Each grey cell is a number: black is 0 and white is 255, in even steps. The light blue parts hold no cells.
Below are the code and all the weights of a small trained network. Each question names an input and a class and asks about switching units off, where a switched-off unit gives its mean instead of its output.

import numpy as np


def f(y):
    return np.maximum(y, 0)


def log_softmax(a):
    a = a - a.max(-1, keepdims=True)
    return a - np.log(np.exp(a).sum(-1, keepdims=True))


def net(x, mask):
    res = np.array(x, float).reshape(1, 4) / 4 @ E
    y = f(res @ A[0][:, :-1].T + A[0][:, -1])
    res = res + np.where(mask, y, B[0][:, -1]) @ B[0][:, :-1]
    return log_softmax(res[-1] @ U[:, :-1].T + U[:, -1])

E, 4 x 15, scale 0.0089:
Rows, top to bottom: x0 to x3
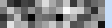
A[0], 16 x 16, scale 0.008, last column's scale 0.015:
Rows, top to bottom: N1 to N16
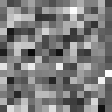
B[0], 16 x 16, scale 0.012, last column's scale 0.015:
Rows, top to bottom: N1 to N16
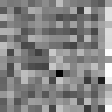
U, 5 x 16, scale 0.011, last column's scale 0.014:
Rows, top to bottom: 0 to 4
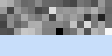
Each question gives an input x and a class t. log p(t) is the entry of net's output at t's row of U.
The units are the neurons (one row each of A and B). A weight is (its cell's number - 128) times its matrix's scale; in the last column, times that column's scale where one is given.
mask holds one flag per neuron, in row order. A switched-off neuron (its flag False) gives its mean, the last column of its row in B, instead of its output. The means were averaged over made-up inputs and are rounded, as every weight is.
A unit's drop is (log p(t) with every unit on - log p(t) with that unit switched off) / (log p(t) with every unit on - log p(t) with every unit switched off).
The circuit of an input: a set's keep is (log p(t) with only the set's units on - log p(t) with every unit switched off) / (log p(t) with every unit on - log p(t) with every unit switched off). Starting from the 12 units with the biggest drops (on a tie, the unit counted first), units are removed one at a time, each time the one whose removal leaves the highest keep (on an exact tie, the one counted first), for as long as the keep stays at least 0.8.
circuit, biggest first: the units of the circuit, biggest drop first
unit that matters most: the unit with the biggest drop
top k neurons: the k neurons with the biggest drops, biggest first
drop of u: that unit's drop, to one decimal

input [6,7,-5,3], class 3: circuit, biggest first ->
N2
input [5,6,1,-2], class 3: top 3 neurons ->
N2, N7, N3
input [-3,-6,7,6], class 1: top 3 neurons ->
N8, N12, N2
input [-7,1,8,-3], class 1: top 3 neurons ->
N8, N5, N14
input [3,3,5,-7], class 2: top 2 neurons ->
N12, N10
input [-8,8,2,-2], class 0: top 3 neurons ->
N3, N7, N6
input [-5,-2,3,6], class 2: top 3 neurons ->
N16, N5, N14
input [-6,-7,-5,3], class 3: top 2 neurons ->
N15, N6
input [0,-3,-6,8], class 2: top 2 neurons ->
N16, N8
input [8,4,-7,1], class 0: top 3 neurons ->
N5, N14, N8
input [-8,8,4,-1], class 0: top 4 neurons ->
N3, N7, N6, N15
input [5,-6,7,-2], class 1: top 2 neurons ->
N8, N2
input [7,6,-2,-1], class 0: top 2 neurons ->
N5, N14
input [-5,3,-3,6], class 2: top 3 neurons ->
N16, N5, N14
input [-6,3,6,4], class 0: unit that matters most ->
N3
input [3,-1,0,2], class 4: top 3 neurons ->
N7, N3, N12
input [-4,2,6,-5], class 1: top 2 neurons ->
N8, N16
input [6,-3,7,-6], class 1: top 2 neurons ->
N8, N3
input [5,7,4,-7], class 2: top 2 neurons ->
N12, N6
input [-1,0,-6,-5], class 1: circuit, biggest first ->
N10
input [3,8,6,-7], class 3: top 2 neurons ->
N2, N16
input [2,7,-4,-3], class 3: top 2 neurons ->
N2, N8
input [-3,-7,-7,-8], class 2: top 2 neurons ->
N12, N8
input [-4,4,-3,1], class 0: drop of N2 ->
-0.1
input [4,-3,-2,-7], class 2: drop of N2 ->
0.0
